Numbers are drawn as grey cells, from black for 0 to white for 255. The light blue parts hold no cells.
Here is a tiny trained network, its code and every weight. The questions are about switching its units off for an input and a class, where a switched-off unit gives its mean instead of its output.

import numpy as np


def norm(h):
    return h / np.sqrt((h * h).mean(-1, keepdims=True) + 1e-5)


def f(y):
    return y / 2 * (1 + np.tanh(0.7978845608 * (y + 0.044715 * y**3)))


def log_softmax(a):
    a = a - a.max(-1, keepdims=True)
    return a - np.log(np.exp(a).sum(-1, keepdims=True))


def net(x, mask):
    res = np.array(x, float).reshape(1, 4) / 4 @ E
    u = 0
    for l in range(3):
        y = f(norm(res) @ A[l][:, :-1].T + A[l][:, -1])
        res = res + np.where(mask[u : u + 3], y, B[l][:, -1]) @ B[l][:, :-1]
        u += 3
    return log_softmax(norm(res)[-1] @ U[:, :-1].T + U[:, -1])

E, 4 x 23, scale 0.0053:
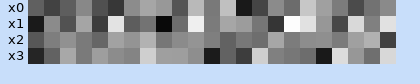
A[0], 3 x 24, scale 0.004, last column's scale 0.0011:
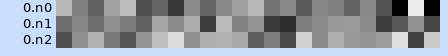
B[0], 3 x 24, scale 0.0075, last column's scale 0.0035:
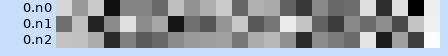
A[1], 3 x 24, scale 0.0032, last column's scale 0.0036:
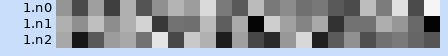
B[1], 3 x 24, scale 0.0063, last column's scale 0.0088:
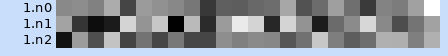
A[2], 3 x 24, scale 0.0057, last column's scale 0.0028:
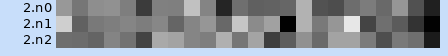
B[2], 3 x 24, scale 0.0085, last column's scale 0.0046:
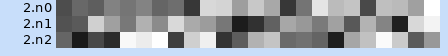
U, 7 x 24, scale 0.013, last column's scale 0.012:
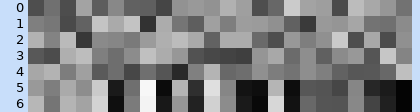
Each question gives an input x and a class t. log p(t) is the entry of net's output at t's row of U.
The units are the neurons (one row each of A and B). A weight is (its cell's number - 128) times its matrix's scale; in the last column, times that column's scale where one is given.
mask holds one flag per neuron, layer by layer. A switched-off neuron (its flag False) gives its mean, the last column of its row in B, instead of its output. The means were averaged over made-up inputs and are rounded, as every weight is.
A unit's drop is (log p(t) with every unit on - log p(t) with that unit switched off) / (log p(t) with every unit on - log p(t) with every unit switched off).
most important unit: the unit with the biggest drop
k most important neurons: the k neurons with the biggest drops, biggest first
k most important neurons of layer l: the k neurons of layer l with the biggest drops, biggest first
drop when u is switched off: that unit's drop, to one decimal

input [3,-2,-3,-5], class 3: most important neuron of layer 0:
(0.n2)
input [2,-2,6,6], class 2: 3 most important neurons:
(0.n2, 2.n1, 1.n2)
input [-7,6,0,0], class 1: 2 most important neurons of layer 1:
(1.n1, 1.n2)
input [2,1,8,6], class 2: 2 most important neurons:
(0.n2, 2.n1)
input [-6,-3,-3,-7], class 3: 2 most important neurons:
(2.n1, 0.n1)
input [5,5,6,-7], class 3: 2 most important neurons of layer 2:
(2.n1, 2.n0)
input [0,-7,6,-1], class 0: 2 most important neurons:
(2.n0, 0.n0)
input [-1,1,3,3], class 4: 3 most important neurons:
(1.n0, 2.n2, 0.n0)
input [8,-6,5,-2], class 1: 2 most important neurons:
(2.n2, 0.n1)
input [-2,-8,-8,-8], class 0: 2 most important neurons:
(2.n0, 0.n2)
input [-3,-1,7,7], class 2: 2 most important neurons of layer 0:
(0.n2, 0.n1)
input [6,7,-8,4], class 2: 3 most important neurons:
(0.n0, 2.n0, 1.n2)
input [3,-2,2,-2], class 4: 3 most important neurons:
(0.n1, 1.n1, 2.n2)
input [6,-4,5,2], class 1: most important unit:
0.n1
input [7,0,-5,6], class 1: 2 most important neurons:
(0.n1, 2.n2)
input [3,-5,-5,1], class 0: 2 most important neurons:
(2.n0, 0.n2)
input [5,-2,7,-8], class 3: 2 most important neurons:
(2.n1, 0.n0)
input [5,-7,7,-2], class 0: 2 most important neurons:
(2.n0, 0.n0)
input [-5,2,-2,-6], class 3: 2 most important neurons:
(2.n1, 0.n1)
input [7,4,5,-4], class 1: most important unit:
2.n2
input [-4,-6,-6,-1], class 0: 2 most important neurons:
(2.n0, 0.n2)
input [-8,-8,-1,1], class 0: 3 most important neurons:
(2.n0, 1.n2, 0.n1)
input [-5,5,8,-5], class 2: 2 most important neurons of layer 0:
(0.n2, 0.n1)
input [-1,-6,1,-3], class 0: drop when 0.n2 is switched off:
0.0
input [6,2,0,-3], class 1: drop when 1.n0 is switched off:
0.1
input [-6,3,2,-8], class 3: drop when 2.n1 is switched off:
0.9
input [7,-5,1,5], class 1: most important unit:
2.n2
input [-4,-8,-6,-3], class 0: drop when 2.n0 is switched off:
0.7
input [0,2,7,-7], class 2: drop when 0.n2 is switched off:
1.3
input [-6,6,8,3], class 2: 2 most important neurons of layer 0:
(0.n2, 0.n1)
